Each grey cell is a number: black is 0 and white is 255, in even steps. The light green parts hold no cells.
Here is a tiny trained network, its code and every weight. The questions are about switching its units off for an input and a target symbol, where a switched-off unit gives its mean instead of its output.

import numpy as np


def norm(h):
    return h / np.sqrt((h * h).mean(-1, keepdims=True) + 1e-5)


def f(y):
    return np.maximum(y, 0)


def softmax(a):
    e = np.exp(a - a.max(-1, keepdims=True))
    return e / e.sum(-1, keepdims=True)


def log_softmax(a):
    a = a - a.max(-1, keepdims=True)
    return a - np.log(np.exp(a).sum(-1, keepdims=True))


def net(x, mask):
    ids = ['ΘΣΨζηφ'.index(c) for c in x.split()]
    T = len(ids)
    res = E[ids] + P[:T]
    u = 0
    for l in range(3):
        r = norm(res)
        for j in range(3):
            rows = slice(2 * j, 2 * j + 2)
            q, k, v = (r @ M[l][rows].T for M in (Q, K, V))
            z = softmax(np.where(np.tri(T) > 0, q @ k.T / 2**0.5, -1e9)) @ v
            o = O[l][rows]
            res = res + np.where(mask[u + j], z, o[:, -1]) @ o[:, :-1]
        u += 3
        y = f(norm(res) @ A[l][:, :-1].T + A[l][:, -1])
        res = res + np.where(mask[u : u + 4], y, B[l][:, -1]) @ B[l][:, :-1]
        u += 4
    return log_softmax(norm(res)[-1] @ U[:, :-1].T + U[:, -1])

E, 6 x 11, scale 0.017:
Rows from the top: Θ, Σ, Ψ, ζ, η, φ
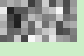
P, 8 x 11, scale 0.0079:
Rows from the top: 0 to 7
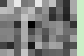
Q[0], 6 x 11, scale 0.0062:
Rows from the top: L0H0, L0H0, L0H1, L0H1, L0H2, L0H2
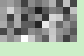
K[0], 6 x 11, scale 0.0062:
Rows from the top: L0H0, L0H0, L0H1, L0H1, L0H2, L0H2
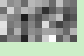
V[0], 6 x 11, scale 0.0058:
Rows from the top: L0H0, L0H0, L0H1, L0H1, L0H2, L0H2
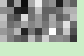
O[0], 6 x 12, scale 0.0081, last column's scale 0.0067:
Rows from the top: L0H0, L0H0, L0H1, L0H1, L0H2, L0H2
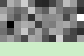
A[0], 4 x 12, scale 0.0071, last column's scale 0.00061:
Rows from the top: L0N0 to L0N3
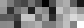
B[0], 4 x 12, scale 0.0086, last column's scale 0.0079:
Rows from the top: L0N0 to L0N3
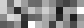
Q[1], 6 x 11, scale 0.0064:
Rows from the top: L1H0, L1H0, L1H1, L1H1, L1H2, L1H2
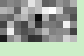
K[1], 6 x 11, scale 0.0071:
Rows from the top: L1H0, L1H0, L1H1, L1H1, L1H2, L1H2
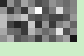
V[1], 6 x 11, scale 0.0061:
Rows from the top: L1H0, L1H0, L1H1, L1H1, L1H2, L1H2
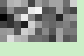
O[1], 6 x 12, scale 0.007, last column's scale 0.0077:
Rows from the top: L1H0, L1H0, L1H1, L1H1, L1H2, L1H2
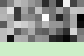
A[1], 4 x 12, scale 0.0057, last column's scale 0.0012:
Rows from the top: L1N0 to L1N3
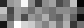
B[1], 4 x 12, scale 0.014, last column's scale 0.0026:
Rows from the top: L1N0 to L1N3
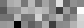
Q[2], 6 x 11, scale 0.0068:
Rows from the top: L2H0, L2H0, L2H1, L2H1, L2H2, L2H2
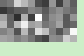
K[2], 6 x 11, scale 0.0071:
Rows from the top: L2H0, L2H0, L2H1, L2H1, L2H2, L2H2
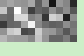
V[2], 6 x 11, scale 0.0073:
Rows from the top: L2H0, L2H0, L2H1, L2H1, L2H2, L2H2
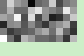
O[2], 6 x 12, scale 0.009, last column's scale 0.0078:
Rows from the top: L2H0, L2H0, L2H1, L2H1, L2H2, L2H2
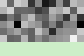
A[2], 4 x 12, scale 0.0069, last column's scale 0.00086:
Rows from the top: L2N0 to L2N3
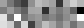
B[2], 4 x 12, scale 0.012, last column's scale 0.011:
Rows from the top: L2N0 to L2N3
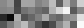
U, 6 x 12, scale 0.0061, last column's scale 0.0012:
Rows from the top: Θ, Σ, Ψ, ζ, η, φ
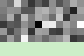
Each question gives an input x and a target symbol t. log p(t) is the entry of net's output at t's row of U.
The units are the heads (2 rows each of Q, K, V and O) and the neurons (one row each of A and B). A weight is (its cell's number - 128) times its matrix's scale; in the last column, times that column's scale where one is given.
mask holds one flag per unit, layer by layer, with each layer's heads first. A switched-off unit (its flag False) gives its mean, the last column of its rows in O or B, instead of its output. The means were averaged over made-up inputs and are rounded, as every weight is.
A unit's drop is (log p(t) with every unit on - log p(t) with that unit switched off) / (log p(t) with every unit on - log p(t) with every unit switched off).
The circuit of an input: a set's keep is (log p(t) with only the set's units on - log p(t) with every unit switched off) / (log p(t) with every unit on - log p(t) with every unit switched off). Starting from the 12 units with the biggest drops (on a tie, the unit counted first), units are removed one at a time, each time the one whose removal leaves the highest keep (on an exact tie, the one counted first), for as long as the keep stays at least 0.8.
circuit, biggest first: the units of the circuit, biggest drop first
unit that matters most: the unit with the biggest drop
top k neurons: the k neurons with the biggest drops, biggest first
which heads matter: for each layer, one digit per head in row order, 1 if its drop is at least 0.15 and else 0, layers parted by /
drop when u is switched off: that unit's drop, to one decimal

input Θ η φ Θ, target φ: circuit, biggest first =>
(L2N3 L2H0)
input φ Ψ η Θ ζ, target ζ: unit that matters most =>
L1H1
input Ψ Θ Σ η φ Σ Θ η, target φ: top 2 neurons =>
(L2N3 L0N1)
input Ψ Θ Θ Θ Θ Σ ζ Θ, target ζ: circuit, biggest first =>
(L2H0 L0N3)
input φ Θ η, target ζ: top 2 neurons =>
(L1N3 L1N0)
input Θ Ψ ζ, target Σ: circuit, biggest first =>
(L2H2 L1H0 L0N3)
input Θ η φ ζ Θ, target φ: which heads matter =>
000 / 100 / 100
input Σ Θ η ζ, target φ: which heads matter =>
000 / 010 / 000
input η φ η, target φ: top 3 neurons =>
(L1N3 L2N3 L2N2)
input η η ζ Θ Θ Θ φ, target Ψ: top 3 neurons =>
(L1N3 L0N1 L2N2)
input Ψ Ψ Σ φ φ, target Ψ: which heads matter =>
100 / 010 / 000
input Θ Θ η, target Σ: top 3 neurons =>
(L2N3 L1N2 L1N1)
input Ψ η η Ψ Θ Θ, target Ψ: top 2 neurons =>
(L0N3 L0N1)
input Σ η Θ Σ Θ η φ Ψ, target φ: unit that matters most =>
L1H0
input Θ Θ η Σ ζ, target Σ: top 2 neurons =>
(L0N3 L2N3)
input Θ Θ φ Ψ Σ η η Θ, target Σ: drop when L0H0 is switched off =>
0.5
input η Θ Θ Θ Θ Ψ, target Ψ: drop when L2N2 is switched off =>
0.1
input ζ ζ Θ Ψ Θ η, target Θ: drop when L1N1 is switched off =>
0.0
